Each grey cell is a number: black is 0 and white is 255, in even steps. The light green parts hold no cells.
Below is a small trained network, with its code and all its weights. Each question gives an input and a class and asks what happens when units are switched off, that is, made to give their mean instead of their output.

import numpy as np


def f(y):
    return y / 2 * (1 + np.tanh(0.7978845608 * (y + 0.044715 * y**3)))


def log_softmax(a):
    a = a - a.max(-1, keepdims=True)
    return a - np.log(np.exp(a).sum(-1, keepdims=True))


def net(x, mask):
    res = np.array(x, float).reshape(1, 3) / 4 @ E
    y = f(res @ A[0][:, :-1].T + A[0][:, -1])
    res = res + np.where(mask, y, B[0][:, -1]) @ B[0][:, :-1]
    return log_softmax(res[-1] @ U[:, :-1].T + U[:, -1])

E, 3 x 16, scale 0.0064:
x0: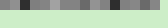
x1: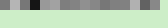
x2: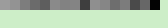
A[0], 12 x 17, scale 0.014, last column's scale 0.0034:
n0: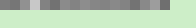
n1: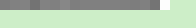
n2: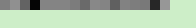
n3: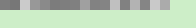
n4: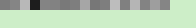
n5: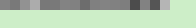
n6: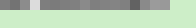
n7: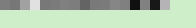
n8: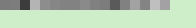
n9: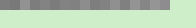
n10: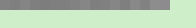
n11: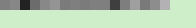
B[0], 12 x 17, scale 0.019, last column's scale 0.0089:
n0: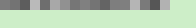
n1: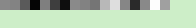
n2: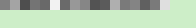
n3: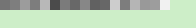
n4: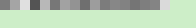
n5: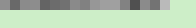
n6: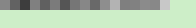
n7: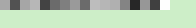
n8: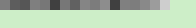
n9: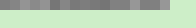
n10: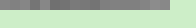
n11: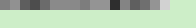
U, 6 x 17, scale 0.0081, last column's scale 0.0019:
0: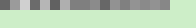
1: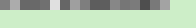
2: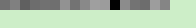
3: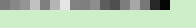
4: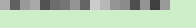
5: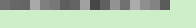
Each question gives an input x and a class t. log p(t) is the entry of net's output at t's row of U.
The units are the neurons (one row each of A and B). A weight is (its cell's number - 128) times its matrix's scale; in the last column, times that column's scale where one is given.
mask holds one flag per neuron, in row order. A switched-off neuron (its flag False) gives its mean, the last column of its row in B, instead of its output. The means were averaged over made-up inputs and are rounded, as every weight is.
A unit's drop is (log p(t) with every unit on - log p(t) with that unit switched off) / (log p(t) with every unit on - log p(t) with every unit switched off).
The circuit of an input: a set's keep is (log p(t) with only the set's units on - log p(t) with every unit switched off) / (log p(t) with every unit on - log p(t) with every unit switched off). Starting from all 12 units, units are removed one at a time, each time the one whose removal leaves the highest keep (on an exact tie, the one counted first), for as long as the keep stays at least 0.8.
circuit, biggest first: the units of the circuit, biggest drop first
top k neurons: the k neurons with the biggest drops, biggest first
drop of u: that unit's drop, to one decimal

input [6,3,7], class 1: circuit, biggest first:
(n2)
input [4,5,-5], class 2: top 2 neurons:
(n11; n8)
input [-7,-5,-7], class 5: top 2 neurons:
(n6; n0)
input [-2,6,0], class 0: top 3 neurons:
(n4; n6; n0)
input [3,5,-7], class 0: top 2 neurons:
(n4; n3)
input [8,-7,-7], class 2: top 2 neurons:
(n8; n11)
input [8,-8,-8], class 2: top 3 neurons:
(n8; n11; n2)
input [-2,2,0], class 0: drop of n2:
0.1
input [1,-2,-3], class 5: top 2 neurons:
(n7; n4)
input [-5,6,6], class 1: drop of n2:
0.4
